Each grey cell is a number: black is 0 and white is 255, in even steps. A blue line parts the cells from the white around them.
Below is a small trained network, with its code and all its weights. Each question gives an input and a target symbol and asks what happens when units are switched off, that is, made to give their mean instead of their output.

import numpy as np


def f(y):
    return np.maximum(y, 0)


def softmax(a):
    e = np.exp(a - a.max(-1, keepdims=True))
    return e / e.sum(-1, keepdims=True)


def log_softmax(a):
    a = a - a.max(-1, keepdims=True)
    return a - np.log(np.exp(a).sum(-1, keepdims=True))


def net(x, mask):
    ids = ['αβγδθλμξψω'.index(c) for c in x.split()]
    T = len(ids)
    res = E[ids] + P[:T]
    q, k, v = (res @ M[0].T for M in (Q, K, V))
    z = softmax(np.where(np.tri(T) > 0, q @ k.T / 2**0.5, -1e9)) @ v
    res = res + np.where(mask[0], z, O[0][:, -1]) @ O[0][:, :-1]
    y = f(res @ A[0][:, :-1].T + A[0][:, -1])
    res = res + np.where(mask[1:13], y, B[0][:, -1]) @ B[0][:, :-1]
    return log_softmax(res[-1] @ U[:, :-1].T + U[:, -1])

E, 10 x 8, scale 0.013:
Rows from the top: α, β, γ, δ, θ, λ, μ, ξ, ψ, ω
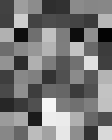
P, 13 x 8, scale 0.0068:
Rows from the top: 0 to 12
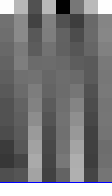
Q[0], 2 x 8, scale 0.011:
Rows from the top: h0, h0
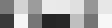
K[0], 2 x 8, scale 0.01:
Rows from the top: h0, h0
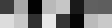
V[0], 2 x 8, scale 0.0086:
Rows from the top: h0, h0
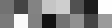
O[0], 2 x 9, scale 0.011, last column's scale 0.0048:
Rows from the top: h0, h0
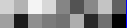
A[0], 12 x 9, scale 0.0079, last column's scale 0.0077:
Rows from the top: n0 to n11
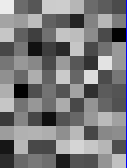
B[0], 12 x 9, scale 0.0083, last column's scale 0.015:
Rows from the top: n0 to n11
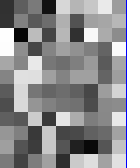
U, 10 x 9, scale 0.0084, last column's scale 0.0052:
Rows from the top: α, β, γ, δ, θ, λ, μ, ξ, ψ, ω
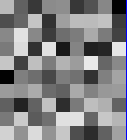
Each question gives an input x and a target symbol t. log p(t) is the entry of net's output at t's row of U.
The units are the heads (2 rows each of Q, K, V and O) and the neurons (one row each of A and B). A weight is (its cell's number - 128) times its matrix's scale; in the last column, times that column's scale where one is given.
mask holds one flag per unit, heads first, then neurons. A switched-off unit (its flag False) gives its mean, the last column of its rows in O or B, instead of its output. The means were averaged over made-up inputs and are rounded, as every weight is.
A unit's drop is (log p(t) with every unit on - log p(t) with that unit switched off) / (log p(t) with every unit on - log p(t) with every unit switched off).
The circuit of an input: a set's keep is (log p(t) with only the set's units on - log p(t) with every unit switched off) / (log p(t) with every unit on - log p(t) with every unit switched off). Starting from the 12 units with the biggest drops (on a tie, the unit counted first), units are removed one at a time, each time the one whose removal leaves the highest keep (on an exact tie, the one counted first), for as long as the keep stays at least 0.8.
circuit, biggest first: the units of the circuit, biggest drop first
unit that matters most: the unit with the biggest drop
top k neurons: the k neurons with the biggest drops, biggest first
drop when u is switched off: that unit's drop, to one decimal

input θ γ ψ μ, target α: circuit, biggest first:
[n10; h0; n3; n8]
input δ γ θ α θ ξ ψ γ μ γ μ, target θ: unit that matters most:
n8
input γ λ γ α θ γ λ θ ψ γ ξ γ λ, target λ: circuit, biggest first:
[n10; h0; n8]
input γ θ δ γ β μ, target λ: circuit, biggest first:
[h0; n10; n8; n3]
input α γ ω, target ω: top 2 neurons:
[n10; n11]
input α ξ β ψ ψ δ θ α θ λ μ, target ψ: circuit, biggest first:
[n3; h0; n6; n8]
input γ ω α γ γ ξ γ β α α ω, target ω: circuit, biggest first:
[n11; n4]
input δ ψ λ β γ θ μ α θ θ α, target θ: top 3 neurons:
[n8; n3; n6]
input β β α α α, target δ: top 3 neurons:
[n8; n6; n0]
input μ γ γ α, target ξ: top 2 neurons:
[n8; n3]
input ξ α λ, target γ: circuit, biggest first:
[h0; n1; n8]
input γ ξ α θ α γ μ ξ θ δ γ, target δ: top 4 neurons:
[n8; n0; n6; n1]
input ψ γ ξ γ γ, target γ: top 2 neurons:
[n10; n5]
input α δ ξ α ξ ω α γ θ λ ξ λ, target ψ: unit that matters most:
n3
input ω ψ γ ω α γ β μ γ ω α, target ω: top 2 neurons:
[n11; n4]
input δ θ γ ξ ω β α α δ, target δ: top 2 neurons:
[n8; n9]
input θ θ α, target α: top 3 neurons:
[n10; n3; n8]
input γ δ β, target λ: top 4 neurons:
[n10; n8; n3; n1]
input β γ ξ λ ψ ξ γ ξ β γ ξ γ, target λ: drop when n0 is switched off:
0.2
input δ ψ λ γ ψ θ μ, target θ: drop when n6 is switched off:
0.2
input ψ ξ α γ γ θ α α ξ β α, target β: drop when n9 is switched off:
0.1
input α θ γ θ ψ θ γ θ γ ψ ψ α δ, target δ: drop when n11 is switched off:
0.0
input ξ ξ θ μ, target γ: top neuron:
[n1]
